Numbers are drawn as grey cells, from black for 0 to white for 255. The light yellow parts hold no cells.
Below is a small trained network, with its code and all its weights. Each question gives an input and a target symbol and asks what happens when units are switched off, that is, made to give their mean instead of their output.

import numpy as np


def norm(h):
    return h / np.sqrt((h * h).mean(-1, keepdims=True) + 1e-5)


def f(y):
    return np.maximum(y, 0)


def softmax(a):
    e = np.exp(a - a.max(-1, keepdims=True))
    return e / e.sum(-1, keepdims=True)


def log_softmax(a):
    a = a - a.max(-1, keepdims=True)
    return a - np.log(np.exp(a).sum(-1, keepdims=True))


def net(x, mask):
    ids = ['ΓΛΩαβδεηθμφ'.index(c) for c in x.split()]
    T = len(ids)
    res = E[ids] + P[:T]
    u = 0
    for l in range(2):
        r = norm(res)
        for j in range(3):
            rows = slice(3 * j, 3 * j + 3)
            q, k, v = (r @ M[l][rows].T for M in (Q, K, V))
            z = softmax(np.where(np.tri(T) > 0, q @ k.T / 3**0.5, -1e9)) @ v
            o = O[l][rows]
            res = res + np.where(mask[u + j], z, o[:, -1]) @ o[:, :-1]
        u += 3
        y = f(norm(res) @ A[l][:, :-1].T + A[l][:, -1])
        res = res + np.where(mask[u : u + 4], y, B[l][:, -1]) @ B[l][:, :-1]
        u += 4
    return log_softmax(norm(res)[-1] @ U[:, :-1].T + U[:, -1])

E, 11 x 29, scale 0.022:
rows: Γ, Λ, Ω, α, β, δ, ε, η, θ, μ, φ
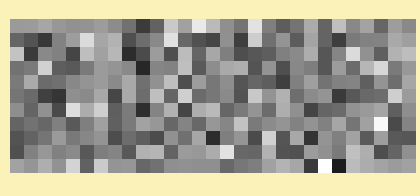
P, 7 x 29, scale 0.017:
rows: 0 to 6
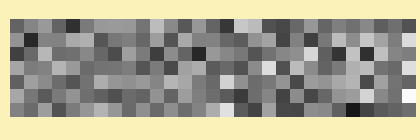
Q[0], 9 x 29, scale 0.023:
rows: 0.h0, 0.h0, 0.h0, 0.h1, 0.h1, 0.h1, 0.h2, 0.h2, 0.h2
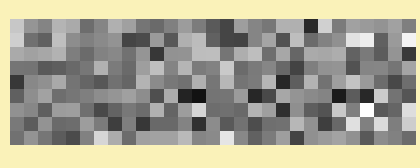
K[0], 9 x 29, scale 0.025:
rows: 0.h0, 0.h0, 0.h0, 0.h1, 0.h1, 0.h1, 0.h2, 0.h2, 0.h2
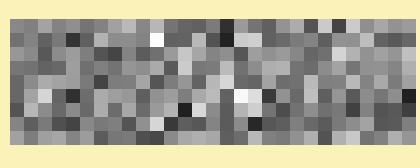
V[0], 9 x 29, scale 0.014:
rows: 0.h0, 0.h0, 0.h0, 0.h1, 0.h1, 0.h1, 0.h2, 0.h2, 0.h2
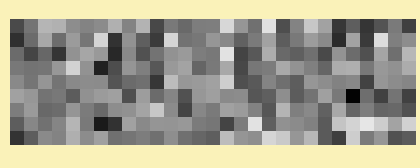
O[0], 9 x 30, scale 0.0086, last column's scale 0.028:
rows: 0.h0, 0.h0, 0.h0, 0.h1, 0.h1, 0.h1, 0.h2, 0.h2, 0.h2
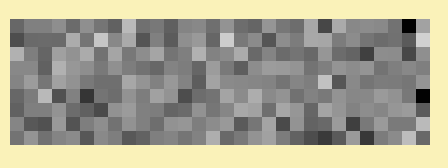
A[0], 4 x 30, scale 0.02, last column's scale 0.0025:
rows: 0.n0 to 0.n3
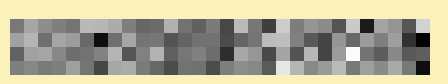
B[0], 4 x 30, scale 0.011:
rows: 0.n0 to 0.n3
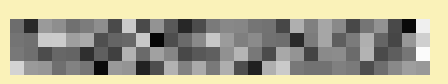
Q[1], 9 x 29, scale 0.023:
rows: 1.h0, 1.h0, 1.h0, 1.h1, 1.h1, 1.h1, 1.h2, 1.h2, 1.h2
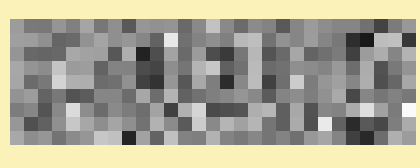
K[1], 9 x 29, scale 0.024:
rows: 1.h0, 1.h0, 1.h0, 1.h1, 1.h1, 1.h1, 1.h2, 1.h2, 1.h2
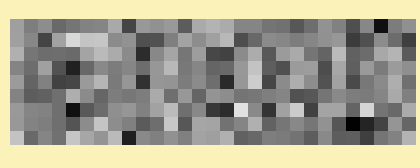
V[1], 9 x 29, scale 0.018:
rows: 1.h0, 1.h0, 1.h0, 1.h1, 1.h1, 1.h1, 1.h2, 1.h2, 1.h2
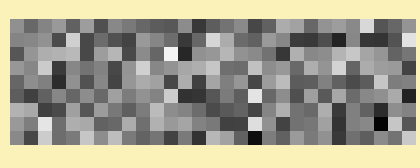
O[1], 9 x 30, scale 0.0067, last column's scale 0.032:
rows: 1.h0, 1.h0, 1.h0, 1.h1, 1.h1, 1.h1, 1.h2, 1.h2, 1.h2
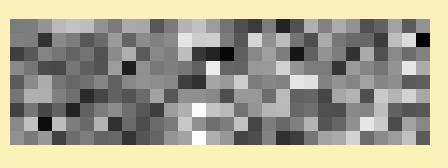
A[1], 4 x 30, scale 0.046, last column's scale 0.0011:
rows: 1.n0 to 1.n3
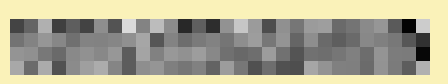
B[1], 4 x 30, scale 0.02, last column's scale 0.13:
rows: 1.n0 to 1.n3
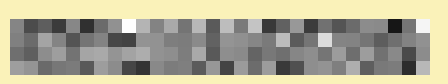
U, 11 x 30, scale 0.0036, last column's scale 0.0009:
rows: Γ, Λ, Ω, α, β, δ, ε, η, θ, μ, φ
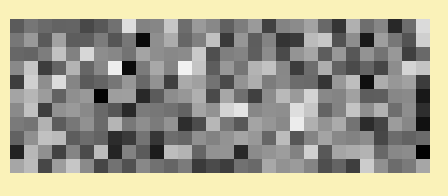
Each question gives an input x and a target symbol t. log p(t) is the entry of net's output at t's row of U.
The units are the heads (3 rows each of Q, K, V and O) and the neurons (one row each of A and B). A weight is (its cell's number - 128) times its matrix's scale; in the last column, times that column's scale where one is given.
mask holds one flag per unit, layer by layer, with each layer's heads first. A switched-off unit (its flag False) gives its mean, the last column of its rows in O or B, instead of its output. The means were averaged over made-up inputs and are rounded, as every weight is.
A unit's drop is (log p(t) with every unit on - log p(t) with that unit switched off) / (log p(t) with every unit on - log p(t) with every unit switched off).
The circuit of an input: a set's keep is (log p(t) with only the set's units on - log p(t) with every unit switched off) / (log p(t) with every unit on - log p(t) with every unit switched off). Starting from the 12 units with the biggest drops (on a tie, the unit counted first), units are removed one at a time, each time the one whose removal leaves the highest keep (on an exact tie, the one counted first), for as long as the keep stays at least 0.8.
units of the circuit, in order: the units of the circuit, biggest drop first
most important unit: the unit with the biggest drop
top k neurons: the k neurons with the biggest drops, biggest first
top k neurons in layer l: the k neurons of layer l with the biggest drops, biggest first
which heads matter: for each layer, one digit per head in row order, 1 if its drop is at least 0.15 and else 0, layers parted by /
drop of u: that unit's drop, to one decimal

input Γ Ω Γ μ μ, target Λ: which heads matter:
100 / 000
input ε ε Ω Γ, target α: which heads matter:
110 / 100
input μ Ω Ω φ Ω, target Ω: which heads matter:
101 / 100
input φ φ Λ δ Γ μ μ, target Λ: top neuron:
(1.n0)
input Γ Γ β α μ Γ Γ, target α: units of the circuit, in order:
(0.h0 1.n0 1.h0)
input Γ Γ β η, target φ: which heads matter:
110 / 010
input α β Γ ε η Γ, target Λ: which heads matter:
000 / 000
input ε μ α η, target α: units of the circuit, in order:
(0.h0 1.n0 1.h0 1.n3)
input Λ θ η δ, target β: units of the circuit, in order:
(1.n0 1.n3 1.h1 0.h1)
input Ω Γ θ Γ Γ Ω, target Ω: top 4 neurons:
(1.n0 1.n2 1.n3 0.n2)
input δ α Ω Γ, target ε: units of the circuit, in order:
(1.n0 0.h1 1.n3 1.h0)
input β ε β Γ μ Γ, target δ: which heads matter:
011 / 000
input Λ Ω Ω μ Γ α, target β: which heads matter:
010 / 110
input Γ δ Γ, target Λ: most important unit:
0.h2
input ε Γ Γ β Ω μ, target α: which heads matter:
100 / 100
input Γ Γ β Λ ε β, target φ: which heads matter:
110 / 010
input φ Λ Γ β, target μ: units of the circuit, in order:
(0.h0 1.n0 1.n3 1.h2)
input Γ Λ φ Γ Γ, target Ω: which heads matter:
101 / 010
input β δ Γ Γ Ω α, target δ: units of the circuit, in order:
(0.n3 0.h2 1.n0 1.n3)
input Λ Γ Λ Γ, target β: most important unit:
1.n0
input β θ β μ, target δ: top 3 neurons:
(0.n3 1.n0 1.n3)
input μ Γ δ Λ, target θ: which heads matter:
100 / 000
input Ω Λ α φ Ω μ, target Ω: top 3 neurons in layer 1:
(1.n0 1.n2 1.n3)
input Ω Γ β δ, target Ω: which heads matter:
100 / 000
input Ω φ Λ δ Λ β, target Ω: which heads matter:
110 / 000
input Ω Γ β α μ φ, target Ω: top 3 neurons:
(1.n0 1.n2 1.n3)
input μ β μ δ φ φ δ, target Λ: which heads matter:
000 / 000
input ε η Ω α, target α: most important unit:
0.h0
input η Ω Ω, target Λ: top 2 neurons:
(1.n3 1.n0)
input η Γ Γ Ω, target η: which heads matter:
110 / 001
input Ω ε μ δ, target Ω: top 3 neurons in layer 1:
(1.n0 1.n2 1.n3)
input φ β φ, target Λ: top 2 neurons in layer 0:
(0.n2 0.n0)
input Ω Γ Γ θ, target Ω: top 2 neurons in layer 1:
(1.n0 1.n2)
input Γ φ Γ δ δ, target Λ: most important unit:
0.h1
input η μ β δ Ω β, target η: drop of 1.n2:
0.0
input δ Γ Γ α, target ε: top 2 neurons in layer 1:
(1.n0 1.n3)
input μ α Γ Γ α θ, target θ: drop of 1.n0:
0.4
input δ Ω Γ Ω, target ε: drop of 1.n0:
0.7
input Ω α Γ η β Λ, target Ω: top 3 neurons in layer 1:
(1.n0 1.n2 1.n3)
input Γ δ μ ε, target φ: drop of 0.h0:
0.7
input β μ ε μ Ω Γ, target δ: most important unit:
0.h2
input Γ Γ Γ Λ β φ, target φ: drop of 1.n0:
0.7
